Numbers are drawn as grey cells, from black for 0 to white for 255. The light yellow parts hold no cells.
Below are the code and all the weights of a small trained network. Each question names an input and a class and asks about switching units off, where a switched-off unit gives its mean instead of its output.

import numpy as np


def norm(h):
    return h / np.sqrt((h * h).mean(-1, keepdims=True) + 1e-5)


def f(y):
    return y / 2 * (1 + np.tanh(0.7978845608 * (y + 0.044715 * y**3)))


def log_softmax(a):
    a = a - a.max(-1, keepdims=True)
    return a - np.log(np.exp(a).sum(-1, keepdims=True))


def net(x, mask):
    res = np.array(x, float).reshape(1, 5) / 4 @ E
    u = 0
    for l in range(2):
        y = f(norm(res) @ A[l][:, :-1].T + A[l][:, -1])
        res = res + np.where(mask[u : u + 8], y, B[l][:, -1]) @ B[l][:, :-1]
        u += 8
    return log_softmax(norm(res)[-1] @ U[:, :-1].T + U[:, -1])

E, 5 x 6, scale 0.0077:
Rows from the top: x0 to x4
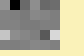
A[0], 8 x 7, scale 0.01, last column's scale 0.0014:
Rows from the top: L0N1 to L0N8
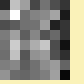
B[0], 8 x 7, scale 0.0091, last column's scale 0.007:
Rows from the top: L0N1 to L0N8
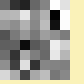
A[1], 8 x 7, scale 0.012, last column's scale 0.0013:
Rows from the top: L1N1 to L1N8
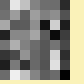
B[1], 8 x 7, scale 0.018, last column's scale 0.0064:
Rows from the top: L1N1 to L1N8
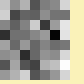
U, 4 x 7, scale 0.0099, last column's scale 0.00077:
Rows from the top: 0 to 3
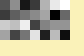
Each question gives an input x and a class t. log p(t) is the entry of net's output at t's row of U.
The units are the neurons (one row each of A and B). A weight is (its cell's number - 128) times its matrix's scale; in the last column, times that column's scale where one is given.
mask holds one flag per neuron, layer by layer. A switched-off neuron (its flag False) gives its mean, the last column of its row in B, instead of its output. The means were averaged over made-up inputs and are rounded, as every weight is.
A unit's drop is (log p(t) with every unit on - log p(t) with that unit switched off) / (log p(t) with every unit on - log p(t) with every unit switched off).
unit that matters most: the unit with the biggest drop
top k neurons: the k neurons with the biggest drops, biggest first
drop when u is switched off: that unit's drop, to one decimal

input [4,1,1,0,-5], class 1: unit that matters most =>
L0N1
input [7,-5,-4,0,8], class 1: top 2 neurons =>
[L0N1; L0N5]
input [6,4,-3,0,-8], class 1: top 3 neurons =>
[L0N1; L0N5; L0N6]
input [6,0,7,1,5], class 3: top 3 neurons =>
[L0N2; L0N3; L1N4]
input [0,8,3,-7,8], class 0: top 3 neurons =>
[L0N2; L0N5; L0N1]
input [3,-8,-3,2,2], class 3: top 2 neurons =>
[L0N2; L0N3]
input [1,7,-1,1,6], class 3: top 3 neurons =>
[L0N2; L0N3; L0N5]
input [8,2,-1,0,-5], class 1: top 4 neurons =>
[L0N1; L0N5; L0N6; L1N3]
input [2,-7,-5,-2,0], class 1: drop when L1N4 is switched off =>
0.1
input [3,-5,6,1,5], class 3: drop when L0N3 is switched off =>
0.7
